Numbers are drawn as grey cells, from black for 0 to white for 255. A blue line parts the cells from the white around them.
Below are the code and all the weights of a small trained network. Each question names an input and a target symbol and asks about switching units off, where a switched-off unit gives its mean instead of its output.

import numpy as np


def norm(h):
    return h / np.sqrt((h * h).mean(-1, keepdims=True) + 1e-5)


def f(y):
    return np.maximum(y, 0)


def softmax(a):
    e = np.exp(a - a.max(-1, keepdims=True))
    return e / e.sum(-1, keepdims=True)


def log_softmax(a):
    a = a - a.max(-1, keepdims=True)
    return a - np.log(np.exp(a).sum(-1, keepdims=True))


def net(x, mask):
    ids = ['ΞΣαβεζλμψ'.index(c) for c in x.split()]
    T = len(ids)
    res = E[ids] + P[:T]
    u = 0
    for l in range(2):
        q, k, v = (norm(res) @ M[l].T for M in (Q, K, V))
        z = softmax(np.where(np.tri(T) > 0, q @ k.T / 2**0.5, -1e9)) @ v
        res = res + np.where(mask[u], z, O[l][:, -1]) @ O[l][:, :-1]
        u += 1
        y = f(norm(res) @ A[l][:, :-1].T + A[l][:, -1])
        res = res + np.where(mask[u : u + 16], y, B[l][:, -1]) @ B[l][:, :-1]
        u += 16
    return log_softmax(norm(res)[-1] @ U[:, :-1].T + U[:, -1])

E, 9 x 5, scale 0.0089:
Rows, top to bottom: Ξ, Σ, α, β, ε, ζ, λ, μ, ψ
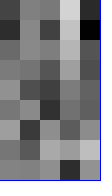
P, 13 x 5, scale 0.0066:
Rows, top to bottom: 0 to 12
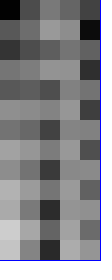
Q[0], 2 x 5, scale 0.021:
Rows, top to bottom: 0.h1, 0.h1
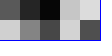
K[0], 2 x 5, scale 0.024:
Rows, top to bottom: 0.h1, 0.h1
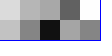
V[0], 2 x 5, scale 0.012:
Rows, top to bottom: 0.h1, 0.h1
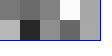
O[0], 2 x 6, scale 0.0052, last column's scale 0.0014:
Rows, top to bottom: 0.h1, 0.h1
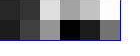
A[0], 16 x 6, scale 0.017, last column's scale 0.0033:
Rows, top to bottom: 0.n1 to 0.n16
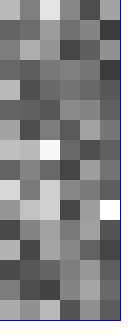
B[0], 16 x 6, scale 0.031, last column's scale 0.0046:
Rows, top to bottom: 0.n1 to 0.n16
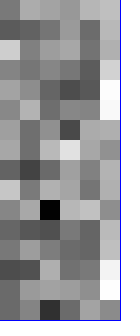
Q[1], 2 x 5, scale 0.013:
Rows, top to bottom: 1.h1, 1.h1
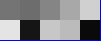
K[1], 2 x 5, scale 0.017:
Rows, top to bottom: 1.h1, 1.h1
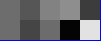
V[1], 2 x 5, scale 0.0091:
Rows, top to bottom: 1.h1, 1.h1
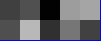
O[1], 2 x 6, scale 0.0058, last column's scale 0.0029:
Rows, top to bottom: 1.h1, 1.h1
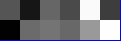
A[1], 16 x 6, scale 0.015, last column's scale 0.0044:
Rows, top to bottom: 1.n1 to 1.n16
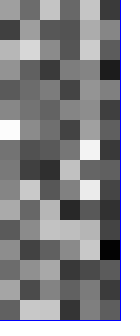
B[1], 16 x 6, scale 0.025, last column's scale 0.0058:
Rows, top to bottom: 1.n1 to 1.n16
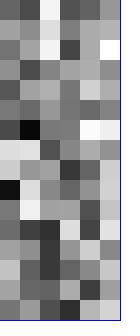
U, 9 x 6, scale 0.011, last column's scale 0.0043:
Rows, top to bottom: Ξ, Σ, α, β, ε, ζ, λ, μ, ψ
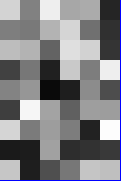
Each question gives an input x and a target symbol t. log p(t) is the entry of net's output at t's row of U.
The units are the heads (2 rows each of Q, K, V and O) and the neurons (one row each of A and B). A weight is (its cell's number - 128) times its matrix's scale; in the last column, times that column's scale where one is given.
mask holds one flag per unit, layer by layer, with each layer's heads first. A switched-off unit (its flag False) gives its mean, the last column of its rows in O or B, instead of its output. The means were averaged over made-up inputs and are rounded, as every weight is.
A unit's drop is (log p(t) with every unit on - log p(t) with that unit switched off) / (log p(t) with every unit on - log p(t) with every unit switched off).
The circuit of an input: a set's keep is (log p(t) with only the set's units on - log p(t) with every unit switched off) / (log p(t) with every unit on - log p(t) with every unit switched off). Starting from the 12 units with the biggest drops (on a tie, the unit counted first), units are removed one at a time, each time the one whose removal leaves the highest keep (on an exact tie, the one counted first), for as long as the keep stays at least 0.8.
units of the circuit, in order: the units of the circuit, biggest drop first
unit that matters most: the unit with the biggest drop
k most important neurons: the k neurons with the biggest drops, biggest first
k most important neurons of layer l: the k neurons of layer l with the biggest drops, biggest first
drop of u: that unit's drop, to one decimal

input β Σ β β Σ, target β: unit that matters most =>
1.n12
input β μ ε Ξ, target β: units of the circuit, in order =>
(1.n12; 0.n1)
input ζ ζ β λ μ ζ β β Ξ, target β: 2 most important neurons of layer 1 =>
(1.n12; 1.n3)
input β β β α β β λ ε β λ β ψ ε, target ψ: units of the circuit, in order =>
(1.n7; 0.h1; 1.n10)
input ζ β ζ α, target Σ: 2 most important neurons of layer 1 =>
(1.n12; 1.n1)
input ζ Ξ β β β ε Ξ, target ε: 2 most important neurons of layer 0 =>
(0.n9; 0.n12)
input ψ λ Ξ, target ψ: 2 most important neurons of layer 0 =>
(0.n14; 0.n15)
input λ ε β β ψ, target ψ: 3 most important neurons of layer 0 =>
(0.n3; 0.n11; 0.n7)
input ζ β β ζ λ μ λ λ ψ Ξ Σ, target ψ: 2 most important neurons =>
(1.n7; 0.n3)
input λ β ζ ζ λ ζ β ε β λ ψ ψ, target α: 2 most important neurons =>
(0.n11; 0.n8)
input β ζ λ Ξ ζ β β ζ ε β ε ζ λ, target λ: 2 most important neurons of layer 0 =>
(0.n3; 0.n9)
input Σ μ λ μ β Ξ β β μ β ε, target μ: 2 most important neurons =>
(0.n14; 0.n4)
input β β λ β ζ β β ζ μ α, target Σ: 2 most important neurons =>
(1.n12; 0.n5)
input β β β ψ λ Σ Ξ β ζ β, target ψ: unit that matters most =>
1.n7
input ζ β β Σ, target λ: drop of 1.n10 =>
0.2
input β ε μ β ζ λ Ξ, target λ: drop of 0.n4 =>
0.0
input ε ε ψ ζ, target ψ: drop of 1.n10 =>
0.1
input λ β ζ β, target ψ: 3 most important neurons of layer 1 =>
(1.n7; 1.n10; 1.n11)
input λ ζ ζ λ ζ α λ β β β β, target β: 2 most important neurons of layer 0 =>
(0.n15; 0.n14)
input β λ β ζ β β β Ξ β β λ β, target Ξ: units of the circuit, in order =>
(1.n10)
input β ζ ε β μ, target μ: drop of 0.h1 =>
0.2
